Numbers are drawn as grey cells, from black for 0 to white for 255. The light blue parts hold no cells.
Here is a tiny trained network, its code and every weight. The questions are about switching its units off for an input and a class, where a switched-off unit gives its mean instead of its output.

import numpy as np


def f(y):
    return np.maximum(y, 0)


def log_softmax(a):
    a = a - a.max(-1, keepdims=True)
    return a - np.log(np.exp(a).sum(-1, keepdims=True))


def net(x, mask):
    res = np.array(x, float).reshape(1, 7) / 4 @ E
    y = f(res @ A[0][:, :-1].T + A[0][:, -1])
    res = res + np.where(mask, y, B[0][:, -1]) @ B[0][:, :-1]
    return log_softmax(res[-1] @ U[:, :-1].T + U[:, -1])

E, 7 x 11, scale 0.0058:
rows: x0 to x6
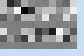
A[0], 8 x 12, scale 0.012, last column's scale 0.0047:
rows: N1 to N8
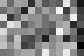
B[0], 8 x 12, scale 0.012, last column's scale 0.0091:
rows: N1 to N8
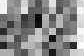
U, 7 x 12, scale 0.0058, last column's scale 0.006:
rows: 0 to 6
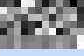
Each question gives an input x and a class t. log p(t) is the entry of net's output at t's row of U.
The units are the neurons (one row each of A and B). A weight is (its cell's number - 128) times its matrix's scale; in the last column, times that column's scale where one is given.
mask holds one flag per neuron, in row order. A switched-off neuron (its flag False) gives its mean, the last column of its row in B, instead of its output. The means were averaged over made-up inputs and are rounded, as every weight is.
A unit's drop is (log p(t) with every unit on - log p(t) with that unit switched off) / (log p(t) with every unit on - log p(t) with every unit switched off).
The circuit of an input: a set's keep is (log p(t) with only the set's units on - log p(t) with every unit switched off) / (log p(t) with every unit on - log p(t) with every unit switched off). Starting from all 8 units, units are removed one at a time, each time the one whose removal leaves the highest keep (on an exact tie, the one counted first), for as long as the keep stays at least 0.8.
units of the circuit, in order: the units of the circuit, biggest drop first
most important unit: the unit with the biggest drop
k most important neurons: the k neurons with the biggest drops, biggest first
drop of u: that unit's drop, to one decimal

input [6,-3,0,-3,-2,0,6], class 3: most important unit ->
N7
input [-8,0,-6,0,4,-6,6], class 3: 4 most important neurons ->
(N4 N2 N8 N7)
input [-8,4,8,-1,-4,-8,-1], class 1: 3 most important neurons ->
(N1 N6 N3)
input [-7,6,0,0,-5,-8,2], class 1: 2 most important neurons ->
(N1 N3)
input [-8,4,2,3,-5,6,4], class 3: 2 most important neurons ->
(N4 N1)
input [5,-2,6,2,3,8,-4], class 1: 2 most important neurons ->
(N2 N6)
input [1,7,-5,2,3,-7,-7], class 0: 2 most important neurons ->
(N7 N2)
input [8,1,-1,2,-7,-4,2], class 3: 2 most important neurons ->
(N3 N5)
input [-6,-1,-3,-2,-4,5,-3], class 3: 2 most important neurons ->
(N4 N1)
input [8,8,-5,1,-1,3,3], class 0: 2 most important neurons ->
(N7 N4)
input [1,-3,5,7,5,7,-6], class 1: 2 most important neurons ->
(N2 N7)
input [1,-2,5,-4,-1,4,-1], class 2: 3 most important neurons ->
(N7 N8 N1)
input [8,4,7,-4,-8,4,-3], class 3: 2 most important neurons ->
(N3 N6)
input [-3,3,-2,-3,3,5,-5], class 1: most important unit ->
N2
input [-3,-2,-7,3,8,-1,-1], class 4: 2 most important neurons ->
(N5 N8)
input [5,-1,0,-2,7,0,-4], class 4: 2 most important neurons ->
(N5 N4)
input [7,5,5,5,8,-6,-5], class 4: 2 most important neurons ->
(N5 N4)
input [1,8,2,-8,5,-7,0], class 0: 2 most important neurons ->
(N7 N2)
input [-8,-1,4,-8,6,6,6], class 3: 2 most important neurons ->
(N4 N1)
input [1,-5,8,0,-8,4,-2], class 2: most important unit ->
N5
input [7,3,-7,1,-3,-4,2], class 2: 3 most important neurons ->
(N6 N4 N2)
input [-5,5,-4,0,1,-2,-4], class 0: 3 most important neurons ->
(N7 N3 N8)
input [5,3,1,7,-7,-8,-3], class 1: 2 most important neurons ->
(N1 N5)
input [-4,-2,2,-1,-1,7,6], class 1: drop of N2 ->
0.6
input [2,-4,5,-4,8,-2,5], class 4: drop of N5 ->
0.7
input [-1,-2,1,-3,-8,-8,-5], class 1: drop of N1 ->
0.7
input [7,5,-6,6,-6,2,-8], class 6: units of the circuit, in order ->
(N5)
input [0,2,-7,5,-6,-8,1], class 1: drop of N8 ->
0.2
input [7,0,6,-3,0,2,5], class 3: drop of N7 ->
0.1
